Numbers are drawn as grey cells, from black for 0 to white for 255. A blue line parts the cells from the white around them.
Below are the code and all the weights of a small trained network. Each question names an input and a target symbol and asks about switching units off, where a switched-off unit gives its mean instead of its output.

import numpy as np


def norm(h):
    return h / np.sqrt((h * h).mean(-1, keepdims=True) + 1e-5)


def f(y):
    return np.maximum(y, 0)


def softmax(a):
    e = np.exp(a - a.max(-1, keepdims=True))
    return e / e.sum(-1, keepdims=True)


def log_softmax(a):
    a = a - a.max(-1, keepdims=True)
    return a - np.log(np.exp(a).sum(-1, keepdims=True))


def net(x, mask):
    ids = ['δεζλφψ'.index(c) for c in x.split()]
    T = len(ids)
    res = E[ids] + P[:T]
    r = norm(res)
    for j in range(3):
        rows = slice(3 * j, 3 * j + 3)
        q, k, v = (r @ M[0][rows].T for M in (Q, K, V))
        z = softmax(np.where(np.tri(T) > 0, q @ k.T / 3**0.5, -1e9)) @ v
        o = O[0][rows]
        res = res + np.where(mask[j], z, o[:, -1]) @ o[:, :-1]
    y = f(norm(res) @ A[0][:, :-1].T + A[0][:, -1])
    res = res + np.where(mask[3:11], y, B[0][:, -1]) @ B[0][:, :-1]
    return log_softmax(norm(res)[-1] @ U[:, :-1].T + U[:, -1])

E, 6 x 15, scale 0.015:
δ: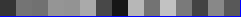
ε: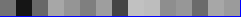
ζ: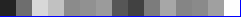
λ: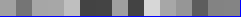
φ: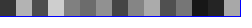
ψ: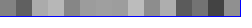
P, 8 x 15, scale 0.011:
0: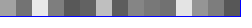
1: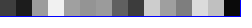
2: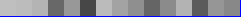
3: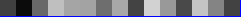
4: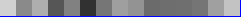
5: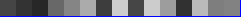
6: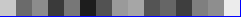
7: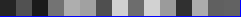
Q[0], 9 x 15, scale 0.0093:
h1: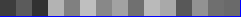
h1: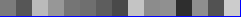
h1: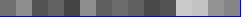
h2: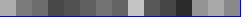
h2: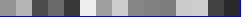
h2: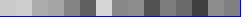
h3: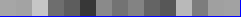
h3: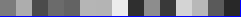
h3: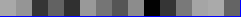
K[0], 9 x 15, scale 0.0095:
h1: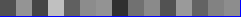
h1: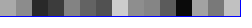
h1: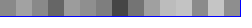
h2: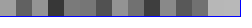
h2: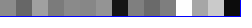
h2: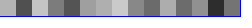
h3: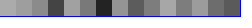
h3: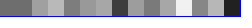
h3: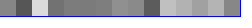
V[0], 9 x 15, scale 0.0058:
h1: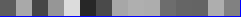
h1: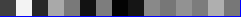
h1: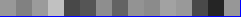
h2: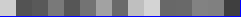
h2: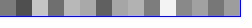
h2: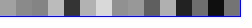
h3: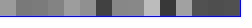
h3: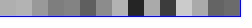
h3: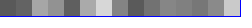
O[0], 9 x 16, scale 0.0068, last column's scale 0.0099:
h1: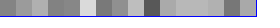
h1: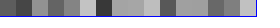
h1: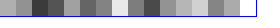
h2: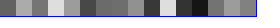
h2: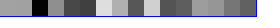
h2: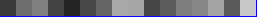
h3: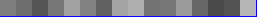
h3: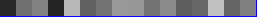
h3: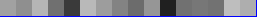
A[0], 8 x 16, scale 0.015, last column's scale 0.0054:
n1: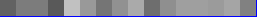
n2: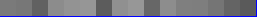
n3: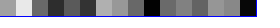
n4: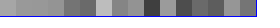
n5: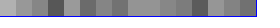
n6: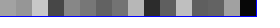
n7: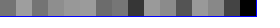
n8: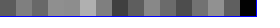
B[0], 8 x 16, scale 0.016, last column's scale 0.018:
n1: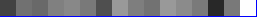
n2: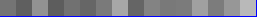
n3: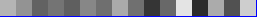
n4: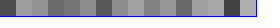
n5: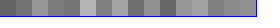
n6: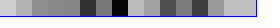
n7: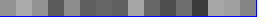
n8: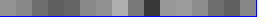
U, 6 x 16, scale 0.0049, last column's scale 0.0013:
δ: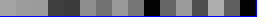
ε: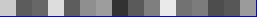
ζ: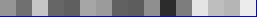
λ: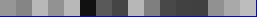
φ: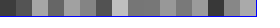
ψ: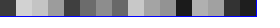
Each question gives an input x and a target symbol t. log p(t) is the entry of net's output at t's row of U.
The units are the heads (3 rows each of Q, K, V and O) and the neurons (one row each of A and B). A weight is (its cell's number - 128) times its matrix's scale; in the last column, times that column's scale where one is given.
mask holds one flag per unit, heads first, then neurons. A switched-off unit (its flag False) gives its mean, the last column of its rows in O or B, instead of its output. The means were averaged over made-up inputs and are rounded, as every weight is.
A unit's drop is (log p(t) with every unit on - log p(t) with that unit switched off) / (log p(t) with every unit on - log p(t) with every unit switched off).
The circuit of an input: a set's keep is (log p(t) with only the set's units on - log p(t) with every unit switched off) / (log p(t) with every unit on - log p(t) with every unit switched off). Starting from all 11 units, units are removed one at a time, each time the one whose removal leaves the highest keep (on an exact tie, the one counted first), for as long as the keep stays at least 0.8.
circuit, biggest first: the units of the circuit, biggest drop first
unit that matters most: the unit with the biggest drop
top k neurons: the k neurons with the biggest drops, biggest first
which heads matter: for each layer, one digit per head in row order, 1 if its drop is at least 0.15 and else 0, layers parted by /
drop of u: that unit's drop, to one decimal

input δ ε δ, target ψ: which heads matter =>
010
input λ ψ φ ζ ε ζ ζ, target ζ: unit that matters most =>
h2
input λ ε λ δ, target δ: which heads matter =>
110
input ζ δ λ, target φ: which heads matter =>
011
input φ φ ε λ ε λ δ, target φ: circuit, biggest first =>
h2; n3; n6
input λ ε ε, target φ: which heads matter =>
011
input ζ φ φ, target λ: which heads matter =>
000
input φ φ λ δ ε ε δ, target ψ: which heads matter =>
111
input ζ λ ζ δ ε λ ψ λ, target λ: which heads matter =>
100
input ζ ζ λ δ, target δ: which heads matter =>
000
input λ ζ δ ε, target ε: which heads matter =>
100
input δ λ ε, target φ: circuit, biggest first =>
h2; n6; n3
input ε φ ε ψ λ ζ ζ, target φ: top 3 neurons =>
n6; n3; n1
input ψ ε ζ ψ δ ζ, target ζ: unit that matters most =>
n1
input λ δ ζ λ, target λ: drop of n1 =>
0.2
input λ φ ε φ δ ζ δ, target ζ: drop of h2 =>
0.7
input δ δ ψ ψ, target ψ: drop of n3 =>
0.1
